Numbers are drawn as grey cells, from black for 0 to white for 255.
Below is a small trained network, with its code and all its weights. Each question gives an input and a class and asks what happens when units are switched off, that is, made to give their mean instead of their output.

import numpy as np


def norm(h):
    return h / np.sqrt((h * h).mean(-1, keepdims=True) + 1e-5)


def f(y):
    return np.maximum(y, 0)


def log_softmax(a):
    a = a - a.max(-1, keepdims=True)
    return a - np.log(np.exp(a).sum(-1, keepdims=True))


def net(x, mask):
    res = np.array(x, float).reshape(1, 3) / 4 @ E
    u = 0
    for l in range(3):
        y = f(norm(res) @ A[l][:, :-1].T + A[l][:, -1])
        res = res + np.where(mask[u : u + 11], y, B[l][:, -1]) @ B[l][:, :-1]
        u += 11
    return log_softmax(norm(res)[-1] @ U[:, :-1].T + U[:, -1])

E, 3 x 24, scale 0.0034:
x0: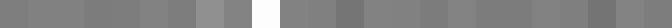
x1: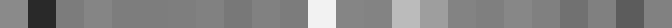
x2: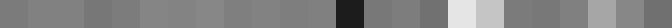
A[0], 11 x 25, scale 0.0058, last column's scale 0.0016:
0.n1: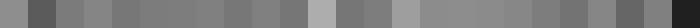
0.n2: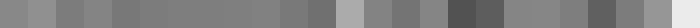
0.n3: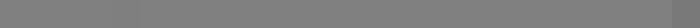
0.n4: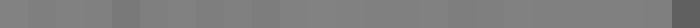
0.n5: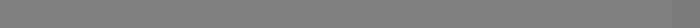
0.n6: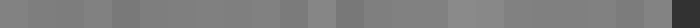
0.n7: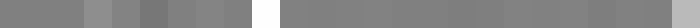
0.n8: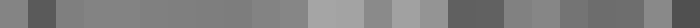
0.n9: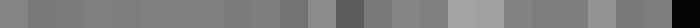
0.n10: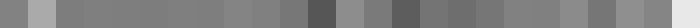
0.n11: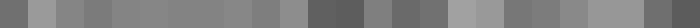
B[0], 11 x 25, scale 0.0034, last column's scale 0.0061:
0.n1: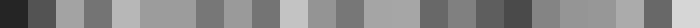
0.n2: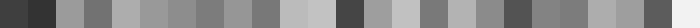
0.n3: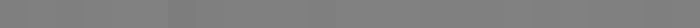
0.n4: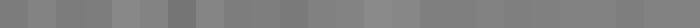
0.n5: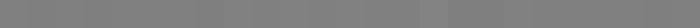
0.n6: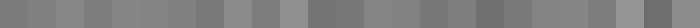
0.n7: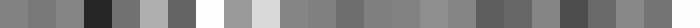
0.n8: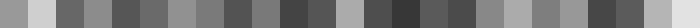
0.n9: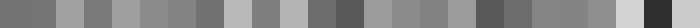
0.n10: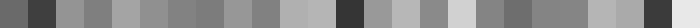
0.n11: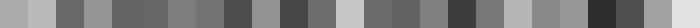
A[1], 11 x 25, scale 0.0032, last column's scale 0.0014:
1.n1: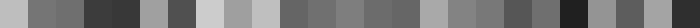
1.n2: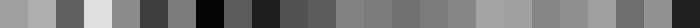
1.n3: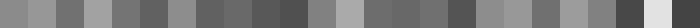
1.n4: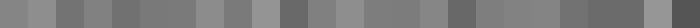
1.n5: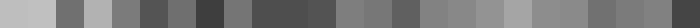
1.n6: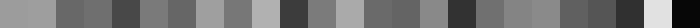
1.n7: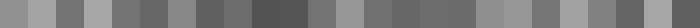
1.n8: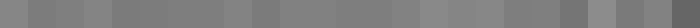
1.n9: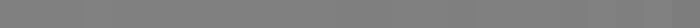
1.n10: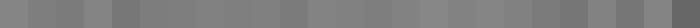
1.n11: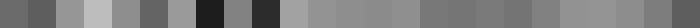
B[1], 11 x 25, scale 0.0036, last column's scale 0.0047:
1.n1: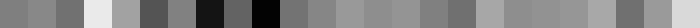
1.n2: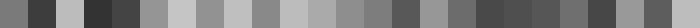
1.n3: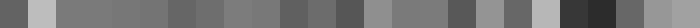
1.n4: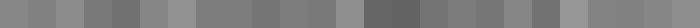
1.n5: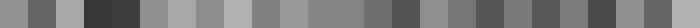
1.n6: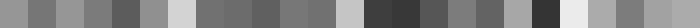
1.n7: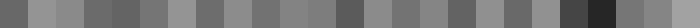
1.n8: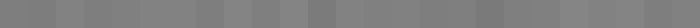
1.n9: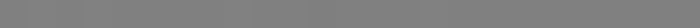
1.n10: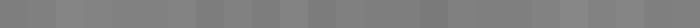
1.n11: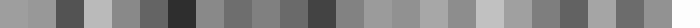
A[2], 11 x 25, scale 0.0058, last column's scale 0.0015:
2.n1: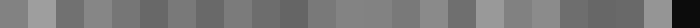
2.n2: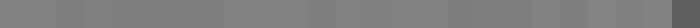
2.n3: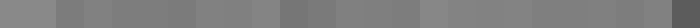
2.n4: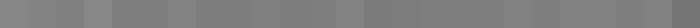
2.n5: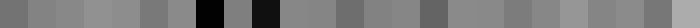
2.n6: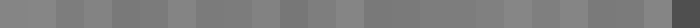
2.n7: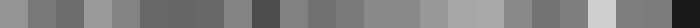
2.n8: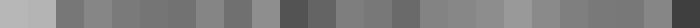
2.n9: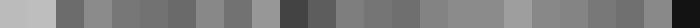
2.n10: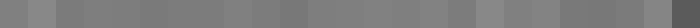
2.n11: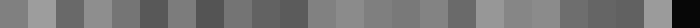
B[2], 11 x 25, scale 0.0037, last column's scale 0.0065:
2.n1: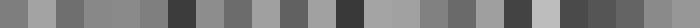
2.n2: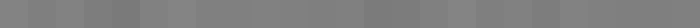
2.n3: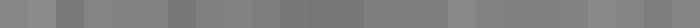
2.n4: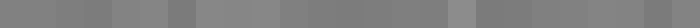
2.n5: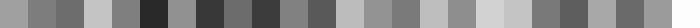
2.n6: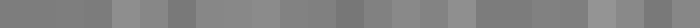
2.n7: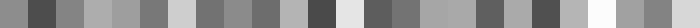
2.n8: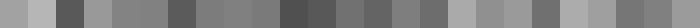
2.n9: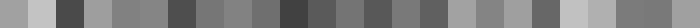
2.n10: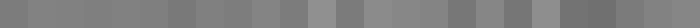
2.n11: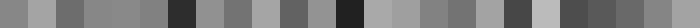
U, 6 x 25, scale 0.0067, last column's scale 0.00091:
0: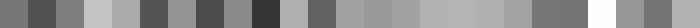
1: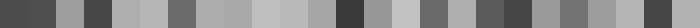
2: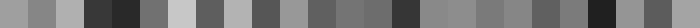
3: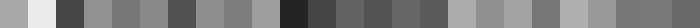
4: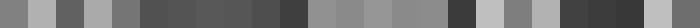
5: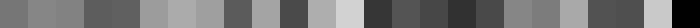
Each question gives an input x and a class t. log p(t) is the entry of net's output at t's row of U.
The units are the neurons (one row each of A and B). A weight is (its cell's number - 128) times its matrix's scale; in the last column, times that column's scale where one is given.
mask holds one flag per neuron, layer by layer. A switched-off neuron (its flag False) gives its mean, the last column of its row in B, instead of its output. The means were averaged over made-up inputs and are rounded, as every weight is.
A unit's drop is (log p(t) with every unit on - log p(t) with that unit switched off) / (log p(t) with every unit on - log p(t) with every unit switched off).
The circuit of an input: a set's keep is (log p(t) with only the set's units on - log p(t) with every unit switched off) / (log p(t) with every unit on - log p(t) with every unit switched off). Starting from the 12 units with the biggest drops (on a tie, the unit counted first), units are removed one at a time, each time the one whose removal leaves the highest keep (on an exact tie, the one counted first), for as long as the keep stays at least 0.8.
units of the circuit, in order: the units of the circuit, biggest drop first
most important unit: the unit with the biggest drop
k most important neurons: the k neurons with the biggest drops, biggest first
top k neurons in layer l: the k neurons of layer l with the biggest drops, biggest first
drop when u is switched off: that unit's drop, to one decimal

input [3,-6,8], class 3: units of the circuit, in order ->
(0.n11)
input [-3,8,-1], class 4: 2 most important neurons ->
(0.n8, 0.n7)
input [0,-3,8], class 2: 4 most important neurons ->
(0.n7, 0.n11, 1.n5, 1.n2)
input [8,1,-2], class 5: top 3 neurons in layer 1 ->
(1.n6, 1.n1, 1.n11)
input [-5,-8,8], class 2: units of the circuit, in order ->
(0.n11, 0.n7, 1.n2)
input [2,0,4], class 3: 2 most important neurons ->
(0.n2, 0.n11)
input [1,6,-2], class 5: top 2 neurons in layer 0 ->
(0.n8, 0.n1)
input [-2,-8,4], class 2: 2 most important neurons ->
(0.n7, 0.n11)
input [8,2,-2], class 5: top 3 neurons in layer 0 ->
(0.n10, 0.n8, 0.n9)
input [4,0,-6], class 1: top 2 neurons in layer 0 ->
(0.n2, 0.n11)
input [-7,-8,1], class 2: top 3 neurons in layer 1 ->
(1.n2, 1.n5, 1.n1)
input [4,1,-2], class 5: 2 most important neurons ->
(0.n8, 0.n10)
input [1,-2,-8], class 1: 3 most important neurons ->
(0.n2, 1.n1, 2.n5)
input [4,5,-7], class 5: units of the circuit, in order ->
(0.n8)
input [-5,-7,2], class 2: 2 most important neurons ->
(0.n11, 0.n7)
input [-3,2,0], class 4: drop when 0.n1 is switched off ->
0.1
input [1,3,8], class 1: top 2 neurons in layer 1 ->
(1.n1, 1.n11)
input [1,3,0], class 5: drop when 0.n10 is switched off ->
0.3
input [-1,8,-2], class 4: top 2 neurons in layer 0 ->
(0.n7, 0.n8)
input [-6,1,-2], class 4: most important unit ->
0.n10
